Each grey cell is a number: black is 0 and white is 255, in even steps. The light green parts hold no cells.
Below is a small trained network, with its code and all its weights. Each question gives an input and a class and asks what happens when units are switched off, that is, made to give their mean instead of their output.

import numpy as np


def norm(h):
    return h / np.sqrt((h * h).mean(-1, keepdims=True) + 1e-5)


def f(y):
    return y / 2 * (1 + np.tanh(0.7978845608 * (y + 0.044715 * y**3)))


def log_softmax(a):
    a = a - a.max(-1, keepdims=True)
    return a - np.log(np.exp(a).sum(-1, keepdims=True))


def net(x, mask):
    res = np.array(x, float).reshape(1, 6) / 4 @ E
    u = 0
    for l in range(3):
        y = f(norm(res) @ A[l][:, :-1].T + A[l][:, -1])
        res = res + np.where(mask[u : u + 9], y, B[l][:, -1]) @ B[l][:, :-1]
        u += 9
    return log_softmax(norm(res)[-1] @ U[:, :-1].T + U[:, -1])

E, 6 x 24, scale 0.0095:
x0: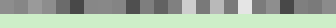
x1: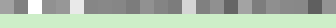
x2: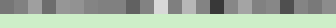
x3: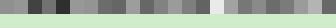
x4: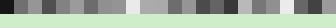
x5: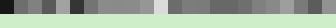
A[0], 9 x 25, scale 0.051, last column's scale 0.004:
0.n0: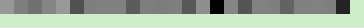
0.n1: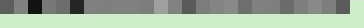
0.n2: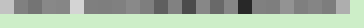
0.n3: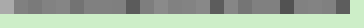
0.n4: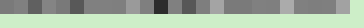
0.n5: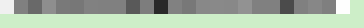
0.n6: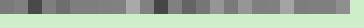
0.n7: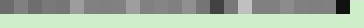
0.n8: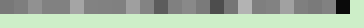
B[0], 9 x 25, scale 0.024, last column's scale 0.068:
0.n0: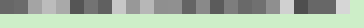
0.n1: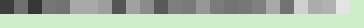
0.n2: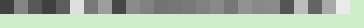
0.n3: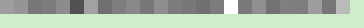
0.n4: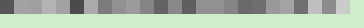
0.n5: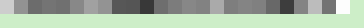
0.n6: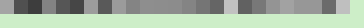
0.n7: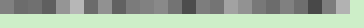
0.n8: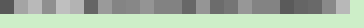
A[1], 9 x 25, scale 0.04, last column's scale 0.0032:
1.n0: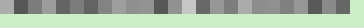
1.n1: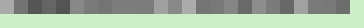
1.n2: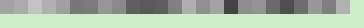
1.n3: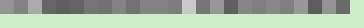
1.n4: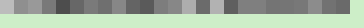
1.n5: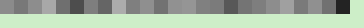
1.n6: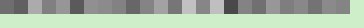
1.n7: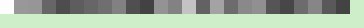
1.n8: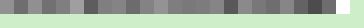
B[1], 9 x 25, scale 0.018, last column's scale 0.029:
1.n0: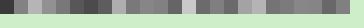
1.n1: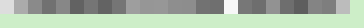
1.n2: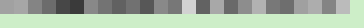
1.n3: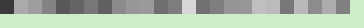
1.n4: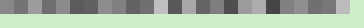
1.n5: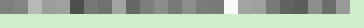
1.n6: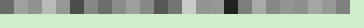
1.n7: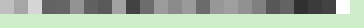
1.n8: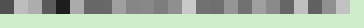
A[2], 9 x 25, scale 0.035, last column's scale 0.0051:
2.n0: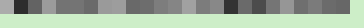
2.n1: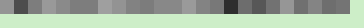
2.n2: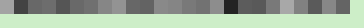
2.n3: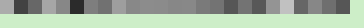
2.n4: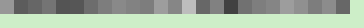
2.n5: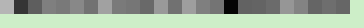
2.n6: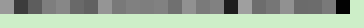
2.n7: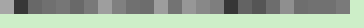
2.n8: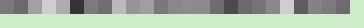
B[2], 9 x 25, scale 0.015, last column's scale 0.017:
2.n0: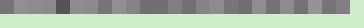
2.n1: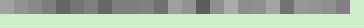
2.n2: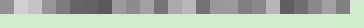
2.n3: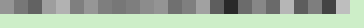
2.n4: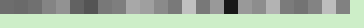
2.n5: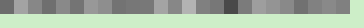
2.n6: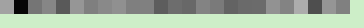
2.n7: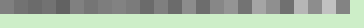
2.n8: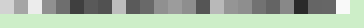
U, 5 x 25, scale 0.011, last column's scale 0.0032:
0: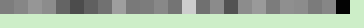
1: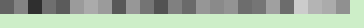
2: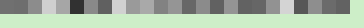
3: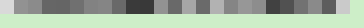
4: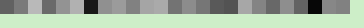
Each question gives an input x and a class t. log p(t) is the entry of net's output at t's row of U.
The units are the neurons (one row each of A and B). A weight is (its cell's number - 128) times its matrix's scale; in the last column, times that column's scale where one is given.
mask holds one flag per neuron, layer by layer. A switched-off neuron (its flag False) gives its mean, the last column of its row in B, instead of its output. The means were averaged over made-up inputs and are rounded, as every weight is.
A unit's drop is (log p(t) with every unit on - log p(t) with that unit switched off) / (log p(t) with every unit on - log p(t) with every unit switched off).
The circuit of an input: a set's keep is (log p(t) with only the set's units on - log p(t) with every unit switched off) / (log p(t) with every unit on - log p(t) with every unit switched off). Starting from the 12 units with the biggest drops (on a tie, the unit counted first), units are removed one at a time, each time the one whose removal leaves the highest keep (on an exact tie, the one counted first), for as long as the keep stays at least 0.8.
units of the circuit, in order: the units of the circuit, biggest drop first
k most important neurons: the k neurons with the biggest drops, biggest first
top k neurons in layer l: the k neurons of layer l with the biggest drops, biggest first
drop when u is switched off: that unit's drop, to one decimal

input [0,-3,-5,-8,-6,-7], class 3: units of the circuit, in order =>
0.n5
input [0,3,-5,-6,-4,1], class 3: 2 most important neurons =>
0.n5, 0.n1
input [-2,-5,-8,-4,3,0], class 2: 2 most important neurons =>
0.n4, 0.n5
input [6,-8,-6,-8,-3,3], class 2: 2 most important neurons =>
0.n0, 0.n2
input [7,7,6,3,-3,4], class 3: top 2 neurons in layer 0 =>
0.n1, 0.n0
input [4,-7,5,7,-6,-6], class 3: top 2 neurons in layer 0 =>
0.n5, 0.n2
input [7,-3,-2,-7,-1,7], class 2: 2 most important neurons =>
0.n0, 0.n2
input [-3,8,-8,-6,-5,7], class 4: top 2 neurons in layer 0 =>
0.n5, 0.n1
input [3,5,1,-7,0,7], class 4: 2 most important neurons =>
0.n5, 0.n4
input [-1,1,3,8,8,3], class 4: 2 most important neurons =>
0.n5, 0.n1
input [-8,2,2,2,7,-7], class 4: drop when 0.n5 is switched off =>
0.1
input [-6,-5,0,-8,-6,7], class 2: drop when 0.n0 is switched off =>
1.0
